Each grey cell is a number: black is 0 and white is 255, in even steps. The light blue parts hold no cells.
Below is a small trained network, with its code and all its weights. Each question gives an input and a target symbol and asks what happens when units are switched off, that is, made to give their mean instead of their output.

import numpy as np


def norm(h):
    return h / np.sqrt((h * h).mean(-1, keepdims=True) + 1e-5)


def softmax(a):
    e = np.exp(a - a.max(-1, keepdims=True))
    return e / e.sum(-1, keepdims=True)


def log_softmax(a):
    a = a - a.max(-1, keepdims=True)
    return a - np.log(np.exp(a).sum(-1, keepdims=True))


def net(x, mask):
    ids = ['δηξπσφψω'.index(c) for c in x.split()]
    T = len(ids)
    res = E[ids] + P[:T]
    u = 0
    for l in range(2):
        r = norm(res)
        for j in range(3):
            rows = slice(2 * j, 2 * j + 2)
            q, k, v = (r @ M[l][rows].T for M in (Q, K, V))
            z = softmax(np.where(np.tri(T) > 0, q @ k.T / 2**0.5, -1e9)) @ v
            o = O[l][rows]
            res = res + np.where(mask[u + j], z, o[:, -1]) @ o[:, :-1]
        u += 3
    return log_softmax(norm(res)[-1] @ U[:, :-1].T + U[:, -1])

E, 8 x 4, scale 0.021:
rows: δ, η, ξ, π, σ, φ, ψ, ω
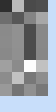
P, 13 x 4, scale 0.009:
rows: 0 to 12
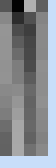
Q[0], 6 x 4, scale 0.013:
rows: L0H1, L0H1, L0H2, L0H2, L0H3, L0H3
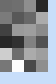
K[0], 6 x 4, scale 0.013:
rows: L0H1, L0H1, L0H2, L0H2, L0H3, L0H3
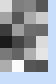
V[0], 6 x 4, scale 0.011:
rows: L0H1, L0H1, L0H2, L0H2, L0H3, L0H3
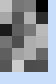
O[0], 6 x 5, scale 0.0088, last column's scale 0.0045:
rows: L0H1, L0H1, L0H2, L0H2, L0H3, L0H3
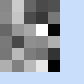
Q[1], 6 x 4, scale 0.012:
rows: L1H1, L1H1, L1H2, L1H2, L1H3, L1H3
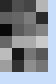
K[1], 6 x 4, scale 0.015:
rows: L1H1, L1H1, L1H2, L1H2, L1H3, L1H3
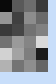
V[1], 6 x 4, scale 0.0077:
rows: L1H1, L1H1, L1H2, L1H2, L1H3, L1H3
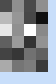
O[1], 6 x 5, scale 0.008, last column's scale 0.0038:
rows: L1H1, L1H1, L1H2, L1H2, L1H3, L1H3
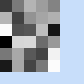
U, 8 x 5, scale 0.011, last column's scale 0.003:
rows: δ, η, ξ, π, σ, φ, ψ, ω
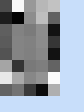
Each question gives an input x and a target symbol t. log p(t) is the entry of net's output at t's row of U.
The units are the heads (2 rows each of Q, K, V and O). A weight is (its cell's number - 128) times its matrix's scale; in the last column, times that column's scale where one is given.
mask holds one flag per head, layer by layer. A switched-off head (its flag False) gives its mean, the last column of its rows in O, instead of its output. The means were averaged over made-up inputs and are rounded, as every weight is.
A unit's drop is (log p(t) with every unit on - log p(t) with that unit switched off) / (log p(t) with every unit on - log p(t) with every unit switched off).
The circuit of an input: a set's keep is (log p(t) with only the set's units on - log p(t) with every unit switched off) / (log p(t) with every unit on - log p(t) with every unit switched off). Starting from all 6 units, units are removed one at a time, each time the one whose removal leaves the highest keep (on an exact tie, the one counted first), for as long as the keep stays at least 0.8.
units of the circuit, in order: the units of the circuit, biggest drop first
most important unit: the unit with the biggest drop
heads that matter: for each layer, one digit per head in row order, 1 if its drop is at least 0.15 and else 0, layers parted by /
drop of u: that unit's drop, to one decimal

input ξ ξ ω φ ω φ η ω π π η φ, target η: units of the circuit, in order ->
[L0H1]
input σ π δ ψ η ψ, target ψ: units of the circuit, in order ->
[L0H3; L1H2]
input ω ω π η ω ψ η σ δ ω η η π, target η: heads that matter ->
101 / 000
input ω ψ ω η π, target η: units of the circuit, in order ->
[L0H1; L0H3]
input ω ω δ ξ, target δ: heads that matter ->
001 / 010
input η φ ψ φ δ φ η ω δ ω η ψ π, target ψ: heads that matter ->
011 / 010
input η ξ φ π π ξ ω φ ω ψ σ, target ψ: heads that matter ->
001 / 010
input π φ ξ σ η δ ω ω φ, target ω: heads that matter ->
011 / 000
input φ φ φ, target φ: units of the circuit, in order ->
[L1H2; L0H3]
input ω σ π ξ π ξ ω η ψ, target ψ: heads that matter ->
001 / 000
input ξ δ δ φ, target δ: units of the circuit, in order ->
[L0H2; L1H1]
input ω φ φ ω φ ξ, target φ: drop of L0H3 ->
0.7
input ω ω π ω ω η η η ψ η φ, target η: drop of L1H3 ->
0.1
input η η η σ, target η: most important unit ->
L0H1
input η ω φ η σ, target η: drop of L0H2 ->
0.1
